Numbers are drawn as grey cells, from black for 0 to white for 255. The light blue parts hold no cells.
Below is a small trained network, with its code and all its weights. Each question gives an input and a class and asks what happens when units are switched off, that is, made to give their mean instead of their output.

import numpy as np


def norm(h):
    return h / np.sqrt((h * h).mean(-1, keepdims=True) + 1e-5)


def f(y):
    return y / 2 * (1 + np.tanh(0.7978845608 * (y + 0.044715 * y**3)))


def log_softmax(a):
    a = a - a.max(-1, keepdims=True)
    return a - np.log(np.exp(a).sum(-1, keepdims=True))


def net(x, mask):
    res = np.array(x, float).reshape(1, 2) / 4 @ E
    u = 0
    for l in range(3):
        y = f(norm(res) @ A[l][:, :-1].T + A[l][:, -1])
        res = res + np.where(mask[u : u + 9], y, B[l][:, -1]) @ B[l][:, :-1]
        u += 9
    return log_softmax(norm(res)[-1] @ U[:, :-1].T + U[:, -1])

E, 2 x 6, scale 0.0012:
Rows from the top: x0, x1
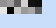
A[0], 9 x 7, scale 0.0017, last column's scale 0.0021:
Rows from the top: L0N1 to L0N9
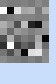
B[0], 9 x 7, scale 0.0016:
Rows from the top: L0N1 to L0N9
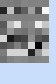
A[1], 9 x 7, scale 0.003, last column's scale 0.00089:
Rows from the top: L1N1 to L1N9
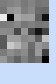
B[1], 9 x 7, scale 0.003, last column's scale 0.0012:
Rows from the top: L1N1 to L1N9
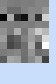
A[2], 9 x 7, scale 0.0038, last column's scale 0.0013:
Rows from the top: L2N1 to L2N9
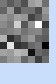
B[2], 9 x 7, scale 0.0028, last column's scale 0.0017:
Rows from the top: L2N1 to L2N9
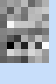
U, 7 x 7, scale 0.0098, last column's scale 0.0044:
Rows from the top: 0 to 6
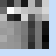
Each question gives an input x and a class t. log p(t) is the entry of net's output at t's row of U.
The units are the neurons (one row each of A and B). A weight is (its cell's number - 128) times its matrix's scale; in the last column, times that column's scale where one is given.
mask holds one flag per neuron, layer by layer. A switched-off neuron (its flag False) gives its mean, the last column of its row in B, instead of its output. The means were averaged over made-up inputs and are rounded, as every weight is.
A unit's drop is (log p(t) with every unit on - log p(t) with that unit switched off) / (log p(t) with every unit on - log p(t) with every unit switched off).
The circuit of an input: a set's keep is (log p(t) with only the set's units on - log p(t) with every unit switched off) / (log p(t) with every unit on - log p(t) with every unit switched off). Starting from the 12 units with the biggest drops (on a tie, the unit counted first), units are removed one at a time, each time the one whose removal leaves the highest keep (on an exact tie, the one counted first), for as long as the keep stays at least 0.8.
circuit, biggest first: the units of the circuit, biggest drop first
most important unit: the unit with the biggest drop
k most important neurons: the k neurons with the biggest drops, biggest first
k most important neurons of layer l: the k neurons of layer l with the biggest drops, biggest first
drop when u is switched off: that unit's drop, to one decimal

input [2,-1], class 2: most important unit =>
L0N4
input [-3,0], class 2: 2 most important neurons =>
(L1N7 L0N4)
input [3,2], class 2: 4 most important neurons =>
(L0N4 L1N7 L0N8 L2N4)
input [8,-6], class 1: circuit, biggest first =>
(L1N3 L2N8)
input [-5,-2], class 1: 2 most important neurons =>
(L1N3 L2N4)
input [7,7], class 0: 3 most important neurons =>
(L1N3 L0N8 L2N4)
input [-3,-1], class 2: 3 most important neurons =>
(L1N7 L0N4 L0N8)
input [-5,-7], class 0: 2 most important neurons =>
(L2N7 L1N5)
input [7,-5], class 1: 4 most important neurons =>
(L1N3 L2N8 L0N2 L1N5)
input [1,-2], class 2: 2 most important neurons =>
(L1N3 L0N4)
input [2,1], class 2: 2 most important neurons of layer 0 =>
(L0N4 L0N8)
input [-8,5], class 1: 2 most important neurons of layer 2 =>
(L2N4 L2N7)
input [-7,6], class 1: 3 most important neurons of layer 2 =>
(L2N4 L2N7 L2N1)
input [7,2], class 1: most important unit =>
L2N8
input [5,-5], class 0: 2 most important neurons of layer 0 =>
(L0N8 L0N7)
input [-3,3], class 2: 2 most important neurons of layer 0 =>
(L0N2 L0N4)
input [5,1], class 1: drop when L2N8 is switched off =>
0.1
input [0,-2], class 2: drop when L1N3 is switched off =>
0.7
